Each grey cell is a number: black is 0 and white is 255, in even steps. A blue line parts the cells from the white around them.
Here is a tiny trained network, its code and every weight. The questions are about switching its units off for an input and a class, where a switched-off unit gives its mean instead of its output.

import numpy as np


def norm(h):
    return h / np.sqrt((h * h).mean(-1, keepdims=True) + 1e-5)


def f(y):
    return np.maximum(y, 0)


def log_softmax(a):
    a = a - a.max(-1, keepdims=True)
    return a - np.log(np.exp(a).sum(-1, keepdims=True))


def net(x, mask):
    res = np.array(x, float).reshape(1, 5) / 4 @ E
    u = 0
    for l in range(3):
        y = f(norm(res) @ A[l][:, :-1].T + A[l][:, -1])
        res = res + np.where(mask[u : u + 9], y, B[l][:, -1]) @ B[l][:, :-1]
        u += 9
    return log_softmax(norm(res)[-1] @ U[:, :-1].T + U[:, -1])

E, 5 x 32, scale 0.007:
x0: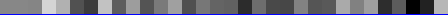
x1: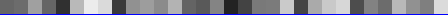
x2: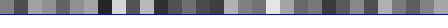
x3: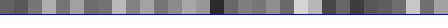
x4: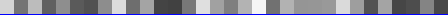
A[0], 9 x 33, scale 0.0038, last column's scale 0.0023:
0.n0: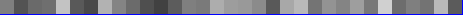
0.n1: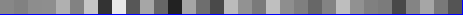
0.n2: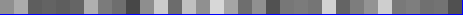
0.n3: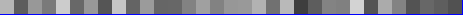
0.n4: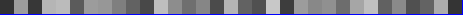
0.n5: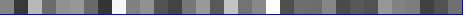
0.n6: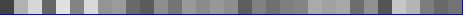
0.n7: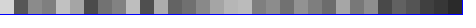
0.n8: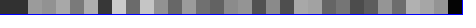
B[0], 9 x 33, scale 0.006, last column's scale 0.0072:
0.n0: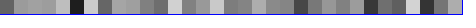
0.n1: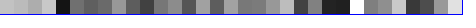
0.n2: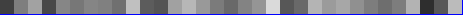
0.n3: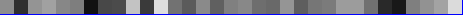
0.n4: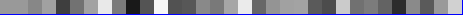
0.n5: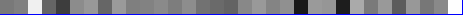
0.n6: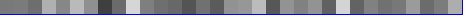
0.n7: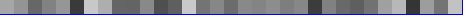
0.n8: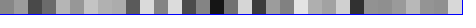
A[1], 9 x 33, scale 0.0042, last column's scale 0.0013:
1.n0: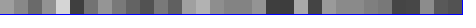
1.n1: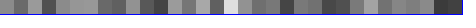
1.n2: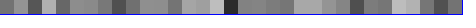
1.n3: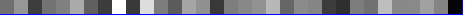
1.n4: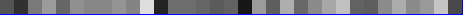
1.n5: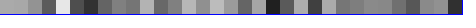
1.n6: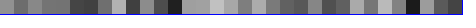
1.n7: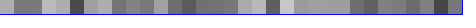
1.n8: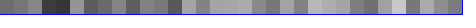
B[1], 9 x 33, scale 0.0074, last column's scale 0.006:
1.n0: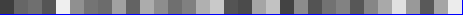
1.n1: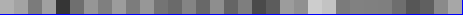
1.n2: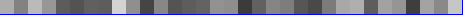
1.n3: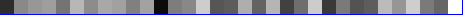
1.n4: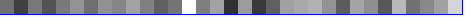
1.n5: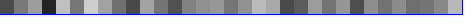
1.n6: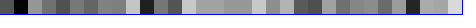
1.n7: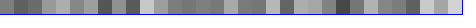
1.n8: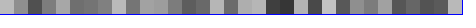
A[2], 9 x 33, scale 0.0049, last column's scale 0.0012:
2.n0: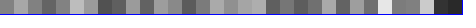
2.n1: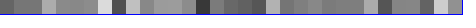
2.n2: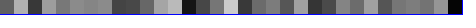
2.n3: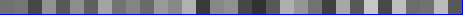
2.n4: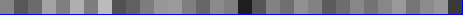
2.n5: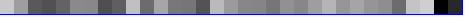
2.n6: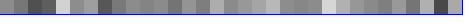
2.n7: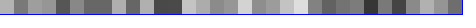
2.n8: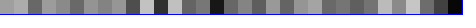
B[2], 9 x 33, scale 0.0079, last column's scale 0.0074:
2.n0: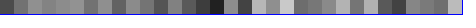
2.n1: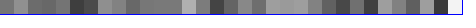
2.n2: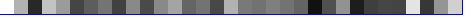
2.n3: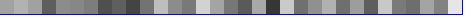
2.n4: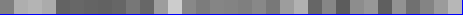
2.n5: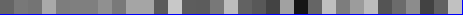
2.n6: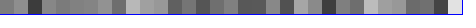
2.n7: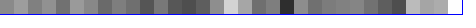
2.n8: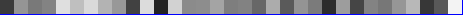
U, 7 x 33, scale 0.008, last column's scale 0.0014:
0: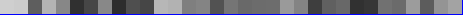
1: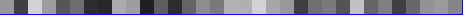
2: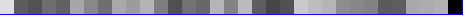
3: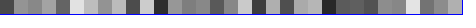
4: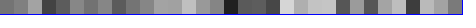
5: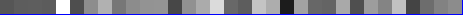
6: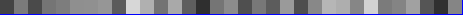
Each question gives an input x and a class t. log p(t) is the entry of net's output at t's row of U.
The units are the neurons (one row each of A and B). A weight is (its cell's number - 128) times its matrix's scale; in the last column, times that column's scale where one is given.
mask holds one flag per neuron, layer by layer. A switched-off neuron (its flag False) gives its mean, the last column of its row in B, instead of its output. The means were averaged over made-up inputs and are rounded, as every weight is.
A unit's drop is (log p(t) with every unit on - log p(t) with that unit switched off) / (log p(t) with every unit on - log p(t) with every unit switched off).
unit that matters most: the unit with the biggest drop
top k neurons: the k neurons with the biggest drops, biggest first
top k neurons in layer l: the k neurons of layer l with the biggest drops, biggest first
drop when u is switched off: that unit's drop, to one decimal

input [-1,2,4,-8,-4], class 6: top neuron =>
[0.n1]
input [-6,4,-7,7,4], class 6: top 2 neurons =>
[2.n5 1.n3]
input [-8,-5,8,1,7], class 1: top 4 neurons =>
[1.n6 0.n3 0.n1 0.n5]
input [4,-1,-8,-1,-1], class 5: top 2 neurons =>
[1.n0 0.n1]
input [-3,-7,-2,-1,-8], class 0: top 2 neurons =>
[0.n4 2.n2]
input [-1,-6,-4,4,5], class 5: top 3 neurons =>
[1.n0 0.n7 1.n5]
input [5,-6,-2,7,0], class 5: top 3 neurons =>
[1.n0 0.n7 0.n1]
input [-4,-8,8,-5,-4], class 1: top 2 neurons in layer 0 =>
[0.n1 0.n3]
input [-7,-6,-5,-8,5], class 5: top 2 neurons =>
[1.n0 2.n6]
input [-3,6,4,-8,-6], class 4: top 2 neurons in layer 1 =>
[1.n4 1.n5]
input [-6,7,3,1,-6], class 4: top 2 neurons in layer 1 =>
[1.n4 1.n3]
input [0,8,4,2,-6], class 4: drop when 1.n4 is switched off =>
0.3
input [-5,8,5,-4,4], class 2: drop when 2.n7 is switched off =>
0.2
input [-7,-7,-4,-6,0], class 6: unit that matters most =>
0.n2
